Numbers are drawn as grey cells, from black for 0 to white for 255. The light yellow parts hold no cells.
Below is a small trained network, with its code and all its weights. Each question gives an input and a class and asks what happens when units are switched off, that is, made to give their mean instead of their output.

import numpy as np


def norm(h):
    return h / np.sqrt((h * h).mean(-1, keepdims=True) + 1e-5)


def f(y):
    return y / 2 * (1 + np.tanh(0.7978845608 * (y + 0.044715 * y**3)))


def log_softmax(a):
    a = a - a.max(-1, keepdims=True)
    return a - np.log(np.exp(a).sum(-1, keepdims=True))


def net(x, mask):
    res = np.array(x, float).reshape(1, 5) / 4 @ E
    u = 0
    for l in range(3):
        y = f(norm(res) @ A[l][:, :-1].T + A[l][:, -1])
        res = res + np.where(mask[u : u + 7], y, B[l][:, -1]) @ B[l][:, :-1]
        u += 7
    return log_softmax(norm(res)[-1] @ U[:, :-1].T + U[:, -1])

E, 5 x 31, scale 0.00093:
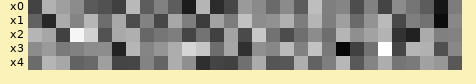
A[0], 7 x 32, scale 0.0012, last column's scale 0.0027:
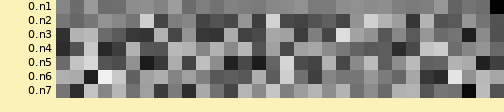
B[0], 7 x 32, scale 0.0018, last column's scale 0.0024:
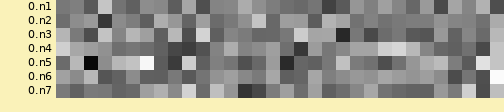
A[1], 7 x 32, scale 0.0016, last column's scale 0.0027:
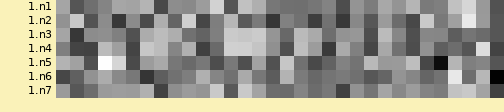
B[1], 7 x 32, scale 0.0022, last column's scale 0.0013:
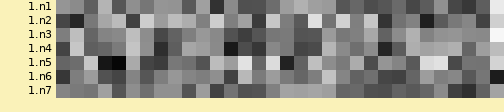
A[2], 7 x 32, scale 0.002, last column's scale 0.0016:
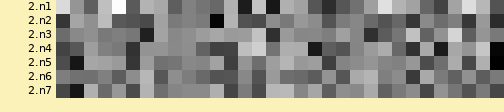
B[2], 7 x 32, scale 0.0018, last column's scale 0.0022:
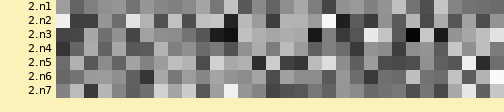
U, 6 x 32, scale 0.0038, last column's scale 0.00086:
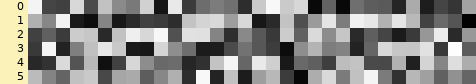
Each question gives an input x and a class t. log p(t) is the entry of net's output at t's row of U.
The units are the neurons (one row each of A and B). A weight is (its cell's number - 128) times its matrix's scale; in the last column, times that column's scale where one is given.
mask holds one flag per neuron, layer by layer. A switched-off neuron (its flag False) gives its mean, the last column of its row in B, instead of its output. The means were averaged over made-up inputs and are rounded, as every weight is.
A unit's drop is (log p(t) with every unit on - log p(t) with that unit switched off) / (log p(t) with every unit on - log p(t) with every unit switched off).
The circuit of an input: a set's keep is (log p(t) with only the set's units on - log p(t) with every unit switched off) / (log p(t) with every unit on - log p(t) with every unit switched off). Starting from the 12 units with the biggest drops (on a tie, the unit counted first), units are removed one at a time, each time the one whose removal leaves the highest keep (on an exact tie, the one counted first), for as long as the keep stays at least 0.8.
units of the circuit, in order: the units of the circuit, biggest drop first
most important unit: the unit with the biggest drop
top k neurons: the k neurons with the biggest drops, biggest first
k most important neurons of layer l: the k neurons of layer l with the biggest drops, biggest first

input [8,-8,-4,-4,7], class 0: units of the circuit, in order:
(2.n2)
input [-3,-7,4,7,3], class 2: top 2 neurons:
(1.n2, 0.n2)
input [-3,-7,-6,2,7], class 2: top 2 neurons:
(1.n2, 0.n6)
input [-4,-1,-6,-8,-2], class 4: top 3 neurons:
(0.n6, 1.n5, 2.n4)
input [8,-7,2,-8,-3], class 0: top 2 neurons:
(2.n2, 0.n3)
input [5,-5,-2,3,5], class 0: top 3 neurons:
(0.n3, 0.n7, 2.n2)
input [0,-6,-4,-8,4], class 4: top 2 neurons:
(0.n2, 0.n7)
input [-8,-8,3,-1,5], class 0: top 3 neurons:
(1.n1, 1.n7, 0.n7)
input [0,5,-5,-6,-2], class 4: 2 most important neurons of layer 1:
(1.n2, 1.n5)
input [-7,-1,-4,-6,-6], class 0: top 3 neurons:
(1.n1, 1.n7, 0.n5)
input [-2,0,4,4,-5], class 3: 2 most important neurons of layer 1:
(1.n4, 1.n3)
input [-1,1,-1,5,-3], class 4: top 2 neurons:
(2.n3, 0.n5)
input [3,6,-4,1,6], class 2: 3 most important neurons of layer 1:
(1.n3, 1.n4, 1.n5)
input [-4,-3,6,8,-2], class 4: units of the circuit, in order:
(2.n3)
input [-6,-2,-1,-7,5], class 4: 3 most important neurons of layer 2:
(2.n4, 2.n6, 2.n2)
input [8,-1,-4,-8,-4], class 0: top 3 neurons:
(2.n2, 0.n3, 2.n3)
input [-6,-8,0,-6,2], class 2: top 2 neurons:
(1.n2, 0.n3)
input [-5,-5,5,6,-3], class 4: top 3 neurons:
(2.n3, 0.n3, 0.n4)
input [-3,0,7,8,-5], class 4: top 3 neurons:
(2.n3, 0.n4, 0.n5)
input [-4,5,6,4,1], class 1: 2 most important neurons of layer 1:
(1.n5, 1.n2)
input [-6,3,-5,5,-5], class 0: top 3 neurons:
(1.n1, 0.n6, 0.n5)
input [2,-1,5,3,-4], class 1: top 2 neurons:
(1.n5, 0.n5)
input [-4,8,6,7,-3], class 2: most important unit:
0.n7
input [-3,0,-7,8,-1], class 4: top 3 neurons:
(2.n3, 0.n6, 1.n5)
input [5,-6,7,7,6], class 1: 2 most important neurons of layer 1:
(1.n5, 1.n1)
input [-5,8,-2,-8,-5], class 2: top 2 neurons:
(2.n7, 0.n7)
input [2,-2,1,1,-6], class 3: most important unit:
1.n4
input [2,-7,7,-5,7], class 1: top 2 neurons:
(1.n5, 0.n7)
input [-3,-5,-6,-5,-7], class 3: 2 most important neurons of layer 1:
(1.n4, 1.n3)
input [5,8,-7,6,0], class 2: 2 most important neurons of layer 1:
(1.n5, 1.n1)
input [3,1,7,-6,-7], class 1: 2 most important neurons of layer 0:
(0.n5, 0.n6)
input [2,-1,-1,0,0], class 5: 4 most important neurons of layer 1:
(1.n1, 1.n5, 1.n7, 1.n4)
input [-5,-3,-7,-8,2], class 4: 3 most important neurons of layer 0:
(0.n6, 0.n2, 0.n3)
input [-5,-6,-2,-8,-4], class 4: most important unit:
0.n2
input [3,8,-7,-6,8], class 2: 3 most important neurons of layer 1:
(1.n5, 1.n3, 1.n4)
